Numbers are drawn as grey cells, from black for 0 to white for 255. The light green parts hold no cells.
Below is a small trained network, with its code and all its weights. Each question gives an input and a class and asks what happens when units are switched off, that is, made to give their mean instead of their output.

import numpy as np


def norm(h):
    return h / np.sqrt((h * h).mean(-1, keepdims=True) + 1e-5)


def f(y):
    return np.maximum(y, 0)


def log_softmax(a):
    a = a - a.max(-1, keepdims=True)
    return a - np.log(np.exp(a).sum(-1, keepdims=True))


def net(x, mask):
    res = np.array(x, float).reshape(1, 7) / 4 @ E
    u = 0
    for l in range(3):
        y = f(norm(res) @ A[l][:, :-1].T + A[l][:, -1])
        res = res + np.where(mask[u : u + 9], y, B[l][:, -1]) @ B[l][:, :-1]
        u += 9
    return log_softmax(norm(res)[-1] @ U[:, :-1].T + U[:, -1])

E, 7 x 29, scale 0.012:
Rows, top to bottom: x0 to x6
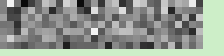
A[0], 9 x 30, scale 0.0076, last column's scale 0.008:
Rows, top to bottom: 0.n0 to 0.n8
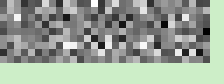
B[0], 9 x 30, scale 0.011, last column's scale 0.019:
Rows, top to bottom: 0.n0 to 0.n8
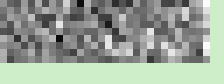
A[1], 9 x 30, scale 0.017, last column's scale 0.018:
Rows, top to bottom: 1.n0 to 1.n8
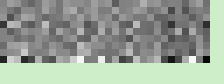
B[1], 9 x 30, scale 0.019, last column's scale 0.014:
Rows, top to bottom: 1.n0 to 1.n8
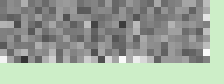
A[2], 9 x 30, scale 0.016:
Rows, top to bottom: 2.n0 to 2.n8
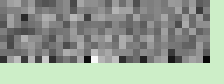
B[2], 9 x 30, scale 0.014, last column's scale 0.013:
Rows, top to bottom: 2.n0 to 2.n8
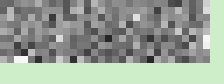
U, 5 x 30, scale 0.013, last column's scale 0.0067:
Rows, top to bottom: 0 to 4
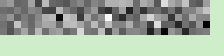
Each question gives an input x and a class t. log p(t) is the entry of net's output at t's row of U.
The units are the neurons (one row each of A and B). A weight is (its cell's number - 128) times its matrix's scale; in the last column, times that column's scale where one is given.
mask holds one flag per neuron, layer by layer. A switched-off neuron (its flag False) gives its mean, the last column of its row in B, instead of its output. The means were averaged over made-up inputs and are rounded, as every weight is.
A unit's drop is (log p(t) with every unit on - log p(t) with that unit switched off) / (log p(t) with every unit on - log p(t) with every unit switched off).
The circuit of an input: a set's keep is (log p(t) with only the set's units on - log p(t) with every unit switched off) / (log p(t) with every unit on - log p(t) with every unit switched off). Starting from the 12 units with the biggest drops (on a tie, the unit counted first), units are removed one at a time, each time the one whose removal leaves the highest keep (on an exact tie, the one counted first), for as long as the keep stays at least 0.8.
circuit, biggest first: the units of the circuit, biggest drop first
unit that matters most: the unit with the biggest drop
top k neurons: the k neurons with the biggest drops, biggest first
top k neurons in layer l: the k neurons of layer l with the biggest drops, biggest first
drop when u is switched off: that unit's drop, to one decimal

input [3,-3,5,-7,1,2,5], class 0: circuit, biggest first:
(0.n0)
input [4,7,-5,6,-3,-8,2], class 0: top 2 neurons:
(0.n7; 0.n3)
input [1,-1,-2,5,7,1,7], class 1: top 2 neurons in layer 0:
(0.n7; 0.n5)
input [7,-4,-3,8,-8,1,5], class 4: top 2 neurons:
(0.n3; 0.n6)
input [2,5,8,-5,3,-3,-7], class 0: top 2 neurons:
(0.n6; 0.n5)
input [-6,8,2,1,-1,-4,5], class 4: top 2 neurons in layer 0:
(0.n6; 0.n0)
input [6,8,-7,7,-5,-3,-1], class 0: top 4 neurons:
(0.n7; 2.n1; 0.n5; 2.n6)
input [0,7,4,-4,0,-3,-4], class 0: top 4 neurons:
(0.n6; 0.n3; 0.n0; 0.n1)
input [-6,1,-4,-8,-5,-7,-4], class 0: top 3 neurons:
(0.n7; 0.n0; 2.n1)
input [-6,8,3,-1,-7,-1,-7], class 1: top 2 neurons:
(2.n5; 1.n7)
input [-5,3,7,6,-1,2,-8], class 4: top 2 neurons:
(1.n7; 0.n0)
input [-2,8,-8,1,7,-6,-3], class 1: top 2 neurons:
(2.n5; 0.n0)
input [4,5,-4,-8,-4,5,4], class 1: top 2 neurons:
(0.n2; 1.n7)
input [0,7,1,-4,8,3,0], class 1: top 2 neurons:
(2.n5; 0.n5)
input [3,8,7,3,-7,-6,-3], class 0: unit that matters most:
0.n3
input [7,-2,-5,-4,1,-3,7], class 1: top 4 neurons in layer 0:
(0.n5; 0.n6; 0.n3; 0.n2)
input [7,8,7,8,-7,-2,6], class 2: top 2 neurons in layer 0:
(0.n3; 0.n2)
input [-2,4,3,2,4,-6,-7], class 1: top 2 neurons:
(2.n5; 0.n7)
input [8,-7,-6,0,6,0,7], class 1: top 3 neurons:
(0.n3; 0.n5; 0.n6)
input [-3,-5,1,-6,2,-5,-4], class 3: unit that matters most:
0.n7
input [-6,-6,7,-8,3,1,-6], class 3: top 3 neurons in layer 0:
(0.n6; 0.n7; 0.n3)
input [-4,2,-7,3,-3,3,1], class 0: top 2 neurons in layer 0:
(0.n7; 0.n0)
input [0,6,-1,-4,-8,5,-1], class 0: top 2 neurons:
(0.n2; 0.n0)
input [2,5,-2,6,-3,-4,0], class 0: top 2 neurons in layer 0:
(0.n7; 0.n3)
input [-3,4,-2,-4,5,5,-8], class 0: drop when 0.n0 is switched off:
0.1
